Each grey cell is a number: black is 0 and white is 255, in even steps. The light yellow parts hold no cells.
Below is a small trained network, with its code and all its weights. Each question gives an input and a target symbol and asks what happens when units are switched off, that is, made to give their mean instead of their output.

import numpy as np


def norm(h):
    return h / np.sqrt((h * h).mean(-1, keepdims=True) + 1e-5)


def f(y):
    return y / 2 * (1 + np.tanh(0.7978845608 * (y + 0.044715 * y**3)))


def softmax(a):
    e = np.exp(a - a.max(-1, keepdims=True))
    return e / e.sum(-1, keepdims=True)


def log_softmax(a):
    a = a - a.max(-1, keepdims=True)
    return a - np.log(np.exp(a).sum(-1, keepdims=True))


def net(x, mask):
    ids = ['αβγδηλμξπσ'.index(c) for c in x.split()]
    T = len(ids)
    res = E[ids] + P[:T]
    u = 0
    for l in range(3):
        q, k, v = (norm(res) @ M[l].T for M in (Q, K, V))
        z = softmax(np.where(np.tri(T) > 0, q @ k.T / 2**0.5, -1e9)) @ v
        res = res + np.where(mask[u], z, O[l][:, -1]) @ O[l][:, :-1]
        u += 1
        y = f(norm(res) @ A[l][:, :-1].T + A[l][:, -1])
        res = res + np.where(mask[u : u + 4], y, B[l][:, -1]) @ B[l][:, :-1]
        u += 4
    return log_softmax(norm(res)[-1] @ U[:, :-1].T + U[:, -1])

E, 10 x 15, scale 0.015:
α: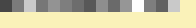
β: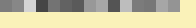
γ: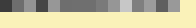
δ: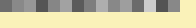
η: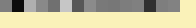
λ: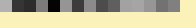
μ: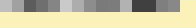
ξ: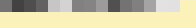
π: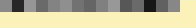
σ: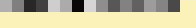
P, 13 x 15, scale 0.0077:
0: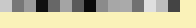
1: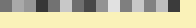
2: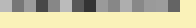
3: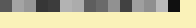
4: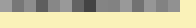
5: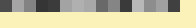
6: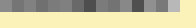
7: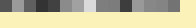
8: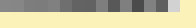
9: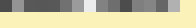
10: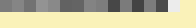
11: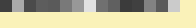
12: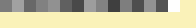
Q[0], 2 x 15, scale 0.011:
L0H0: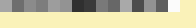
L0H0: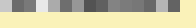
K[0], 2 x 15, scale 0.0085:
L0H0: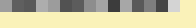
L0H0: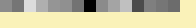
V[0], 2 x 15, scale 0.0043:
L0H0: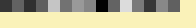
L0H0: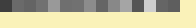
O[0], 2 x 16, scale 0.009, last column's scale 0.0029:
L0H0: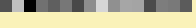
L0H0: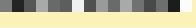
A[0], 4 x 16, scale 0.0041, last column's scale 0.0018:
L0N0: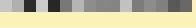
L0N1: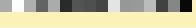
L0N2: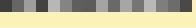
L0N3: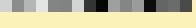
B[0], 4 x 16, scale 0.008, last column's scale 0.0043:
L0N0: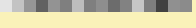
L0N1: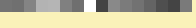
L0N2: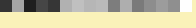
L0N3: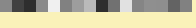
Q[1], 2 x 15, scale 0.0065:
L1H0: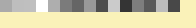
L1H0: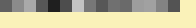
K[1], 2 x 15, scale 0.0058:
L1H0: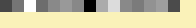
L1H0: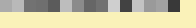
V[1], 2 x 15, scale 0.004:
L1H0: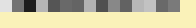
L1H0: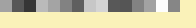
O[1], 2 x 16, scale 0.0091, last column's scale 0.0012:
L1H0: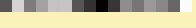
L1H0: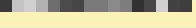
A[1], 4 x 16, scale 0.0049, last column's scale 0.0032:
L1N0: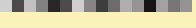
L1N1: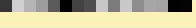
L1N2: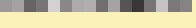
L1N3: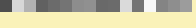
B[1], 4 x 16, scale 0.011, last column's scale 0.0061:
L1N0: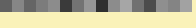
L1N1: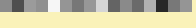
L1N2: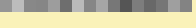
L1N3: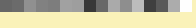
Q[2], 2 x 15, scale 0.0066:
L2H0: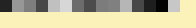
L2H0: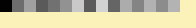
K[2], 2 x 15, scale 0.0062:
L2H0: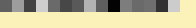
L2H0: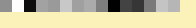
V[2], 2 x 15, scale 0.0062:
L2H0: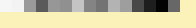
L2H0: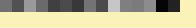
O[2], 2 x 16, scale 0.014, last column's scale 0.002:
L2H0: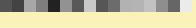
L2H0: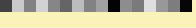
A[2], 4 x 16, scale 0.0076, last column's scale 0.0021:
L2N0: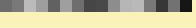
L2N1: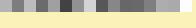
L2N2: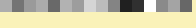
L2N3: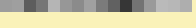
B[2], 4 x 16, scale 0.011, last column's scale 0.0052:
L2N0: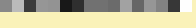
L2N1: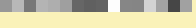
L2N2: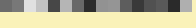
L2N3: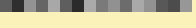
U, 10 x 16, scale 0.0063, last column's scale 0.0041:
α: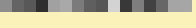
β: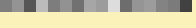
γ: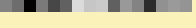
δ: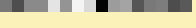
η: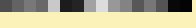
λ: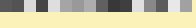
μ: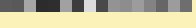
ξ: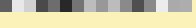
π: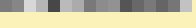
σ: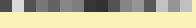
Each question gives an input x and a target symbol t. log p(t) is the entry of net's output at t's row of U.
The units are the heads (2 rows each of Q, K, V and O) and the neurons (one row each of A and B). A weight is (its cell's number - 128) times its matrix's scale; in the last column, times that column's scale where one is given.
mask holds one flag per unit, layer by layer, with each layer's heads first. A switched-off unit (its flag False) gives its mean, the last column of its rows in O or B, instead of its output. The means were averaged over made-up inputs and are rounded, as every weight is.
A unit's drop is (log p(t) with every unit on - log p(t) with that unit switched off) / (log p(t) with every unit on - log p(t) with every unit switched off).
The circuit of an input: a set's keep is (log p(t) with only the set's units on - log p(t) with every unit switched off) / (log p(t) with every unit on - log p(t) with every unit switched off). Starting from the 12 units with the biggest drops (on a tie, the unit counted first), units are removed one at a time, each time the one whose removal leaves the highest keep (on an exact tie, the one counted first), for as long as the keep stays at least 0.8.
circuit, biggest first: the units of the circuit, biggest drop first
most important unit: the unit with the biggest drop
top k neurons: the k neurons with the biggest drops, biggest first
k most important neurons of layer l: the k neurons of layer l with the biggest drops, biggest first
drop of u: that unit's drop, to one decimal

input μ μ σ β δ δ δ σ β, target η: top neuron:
L1N1
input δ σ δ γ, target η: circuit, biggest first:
L1N1, L1H0
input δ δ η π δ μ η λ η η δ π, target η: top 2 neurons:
L1N3, L0N2
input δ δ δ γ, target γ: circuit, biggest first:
L1H0, L0H0
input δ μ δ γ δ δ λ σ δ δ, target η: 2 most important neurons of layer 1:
L1N1, L1N2
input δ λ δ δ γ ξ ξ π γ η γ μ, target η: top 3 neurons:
L1N3, L0N2, L2N3
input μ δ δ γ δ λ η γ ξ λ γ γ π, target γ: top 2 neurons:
L0N2, L1N3
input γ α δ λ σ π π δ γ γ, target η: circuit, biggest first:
L1H0, L1N1
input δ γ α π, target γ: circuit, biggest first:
L1H0, L2H0
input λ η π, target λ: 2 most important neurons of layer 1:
L1N3, L1N0
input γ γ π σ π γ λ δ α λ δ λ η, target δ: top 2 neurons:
L1N3, L0N2
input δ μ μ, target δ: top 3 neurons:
L0N2, L1N3, L0N3
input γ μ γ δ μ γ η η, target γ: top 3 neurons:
L0N2, L1N0, L1N3
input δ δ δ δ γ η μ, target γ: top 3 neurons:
L0N2, L1N3, L2N0
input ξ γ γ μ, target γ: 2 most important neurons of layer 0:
L0N2, L0N1
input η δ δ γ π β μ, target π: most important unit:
L0H0
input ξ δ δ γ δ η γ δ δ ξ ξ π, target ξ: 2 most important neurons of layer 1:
L1N3, L1N0
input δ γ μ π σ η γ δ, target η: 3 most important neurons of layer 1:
L1N1, L1N3, L1N2
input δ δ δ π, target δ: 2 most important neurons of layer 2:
L2N1, L2N0
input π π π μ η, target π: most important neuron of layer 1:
L1N3
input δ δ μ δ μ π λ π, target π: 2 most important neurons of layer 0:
L0N2, L0N0
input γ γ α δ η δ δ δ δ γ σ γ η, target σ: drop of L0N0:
-0.1
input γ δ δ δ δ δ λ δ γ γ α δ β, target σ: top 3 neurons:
L0N0, L1N3, L2N0
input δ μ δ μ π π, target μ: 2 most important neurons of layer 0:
L0N1, L0N3
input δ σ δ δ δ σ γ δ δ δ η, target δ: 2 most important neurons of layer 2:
L2N1, L2N0
